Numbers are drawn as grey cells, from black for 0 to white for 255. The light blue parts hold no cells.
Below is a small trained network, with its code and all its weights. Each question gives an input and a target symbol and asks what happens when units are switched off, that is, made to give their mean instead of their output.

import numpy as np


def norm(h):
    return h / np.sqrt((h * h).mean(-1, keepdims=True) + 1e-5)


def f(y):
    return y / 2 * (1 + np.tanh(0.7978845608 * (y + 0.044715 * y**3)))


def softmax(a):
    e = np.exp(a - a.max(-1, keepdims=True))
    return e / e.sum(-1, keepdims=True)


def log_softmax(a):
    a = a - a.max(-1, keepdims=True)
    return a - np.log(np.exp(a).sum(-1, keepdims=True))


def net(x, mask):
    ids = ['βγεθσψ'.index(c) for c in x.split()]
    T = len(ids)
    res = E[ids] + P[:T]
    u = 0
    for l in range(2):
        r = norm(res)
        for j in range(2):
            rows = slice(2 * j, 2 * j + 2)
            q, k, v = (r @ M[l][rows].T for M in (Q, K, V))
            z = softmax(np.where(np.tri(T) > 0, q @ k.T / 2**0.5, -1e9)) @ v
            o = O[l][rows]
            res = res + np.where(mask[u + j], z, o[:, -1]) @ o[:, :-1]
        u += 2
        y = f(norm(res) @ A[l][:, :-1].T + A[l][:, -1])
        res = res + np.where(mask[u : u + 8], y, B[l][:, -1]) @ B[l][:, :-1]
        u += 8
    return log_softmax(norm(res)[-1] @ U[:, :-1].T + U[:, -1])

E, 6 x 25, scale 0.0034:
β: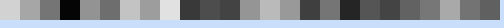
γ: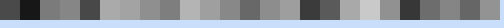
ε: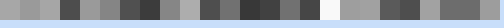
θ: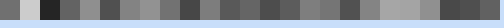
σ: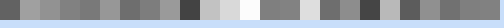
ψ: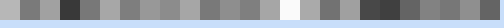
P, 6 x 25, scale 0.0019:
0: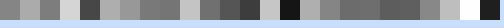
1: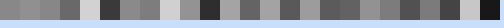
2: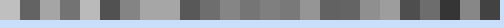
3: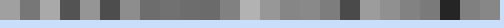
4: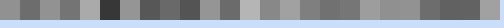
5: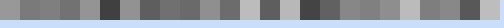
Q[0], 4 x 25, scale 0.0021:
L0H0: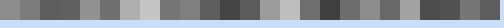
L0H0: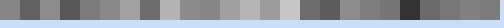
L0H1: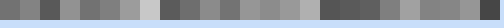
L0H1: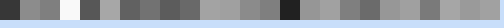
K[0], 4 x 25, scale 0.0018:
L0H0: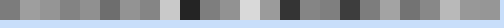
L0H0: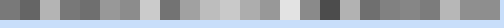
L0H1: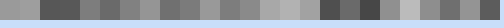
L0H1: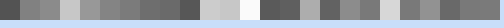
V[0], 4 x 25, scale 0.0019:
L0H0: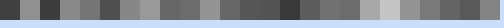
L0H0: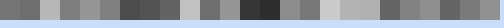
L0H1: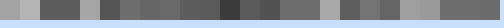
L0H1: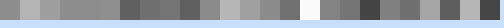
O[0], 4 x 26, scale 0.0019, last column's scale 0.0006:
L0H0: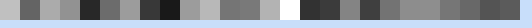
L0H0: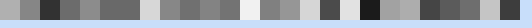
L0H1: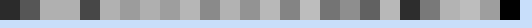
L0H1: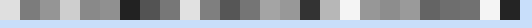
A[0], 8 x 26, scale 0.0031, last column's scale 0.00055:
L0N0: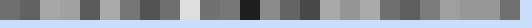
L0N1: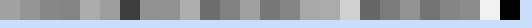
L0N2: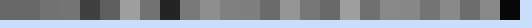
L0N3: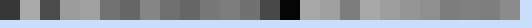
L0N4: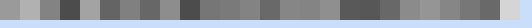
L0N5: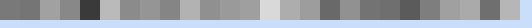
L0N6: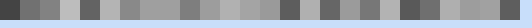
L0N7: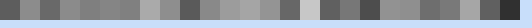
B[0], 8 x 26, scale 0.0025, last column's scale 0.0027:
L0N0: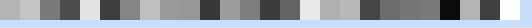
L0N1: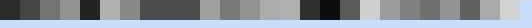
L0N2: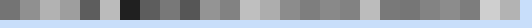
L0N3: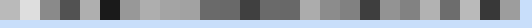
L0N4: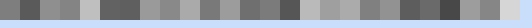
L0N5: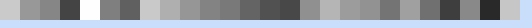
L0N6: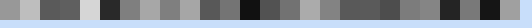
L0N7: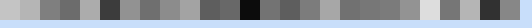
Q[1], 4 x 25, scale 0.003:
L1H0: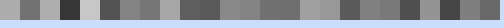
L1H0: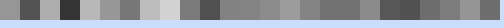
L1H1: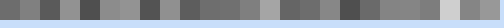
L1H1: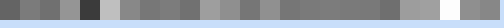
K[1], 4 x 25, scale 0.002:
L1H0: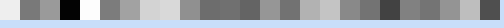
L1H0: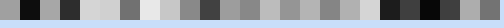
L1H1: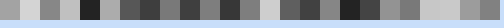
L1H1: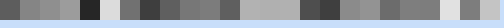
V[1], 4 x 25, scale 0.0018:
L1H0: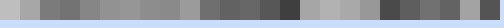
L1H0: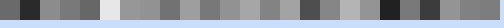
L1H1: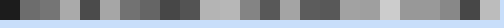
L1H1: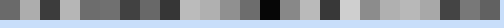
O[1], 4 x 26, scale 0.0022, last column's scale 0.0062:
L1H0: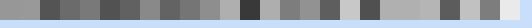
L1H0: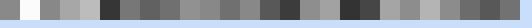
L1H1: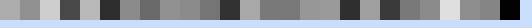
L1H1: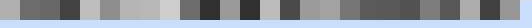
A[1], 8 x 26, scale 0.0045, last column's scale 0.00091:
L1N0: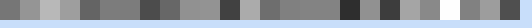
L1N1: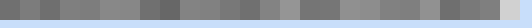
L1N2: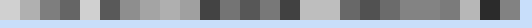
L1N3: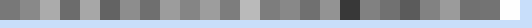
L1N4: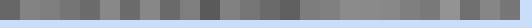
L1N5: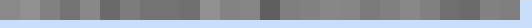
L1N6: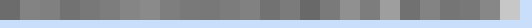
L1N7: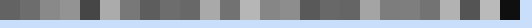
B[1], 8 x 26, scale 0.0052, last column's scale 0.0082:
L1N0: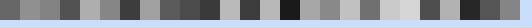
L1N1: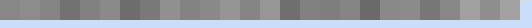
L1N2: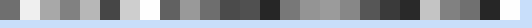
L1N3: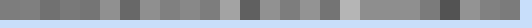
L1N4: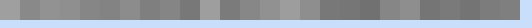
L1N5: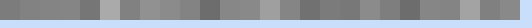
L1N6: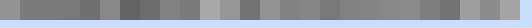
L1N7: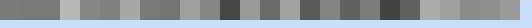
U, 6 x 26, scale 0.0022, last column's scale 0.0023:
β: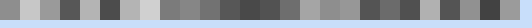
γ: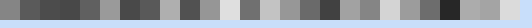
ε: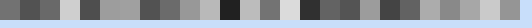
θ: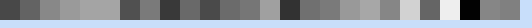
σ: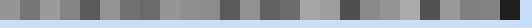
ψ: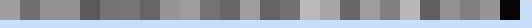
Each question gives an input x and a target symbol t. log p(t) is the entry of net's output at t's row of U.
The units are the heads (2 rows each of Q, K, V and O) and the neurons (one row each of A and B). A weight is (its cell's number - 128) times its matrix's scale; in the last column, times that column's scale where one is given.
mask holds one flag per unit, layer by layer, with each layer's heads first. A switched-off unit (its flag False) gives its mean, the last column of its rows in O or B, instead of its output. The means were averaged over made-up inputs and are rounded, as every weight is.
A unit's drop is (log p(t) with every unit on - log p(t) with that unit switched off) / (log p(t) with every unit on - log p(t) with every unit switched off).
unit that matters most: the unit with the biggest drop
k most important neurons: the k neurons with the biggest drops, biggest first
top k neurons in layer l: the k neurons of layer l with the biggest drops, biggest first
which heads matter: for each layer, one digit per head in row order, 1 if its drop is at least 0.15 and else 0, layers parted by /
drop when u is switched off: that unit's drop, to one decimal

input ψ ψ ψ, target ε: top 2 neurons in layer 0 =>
L0N1, L0N0
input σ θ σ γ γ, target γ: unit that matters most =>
L0N0
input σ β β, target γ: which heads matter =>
00 / 01
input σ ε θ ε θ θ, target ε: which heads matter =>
11 / 10
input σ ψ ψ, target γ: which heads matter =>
01 / 00
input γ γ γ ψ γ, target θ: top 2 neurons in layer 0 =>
L0N0, L0N5
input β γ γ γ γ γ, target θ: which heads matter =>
01 / 01
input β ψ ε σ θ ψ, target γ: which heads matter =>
00 / 00
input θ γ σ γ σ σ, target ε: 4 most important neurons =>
L0N0, L1N7, L1N2, L0N1
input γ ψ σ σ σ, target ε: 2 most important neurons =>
L0N1, L0N0
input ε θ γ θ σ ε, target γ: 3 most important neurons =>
L1N2, L0N1, L0N0
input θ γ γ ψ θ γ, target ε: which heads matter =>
01 / 00
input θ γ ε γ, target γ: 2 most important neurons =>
L1N2, L0N2
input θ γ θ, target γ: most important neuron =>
L0N0
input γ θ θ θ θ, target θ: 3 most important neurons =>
L0N0, L1N0, L0N5
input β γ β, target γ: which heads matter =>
10 / 01
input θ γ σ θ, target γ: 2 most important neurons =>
L1N2, L0N0
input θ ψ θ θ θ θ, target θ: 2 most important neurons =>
L1N0, L0N0
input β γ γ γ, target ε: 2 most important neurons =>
L1N7, L1N2
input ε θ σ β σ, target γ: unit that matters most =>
L0H1
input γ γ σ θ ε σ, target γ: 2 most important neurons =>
L1N2, L0N6
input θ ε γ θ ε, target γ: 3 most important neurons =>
L1N2, L0N0, L0N1
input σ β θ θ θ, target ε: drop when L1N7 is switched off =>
0.1
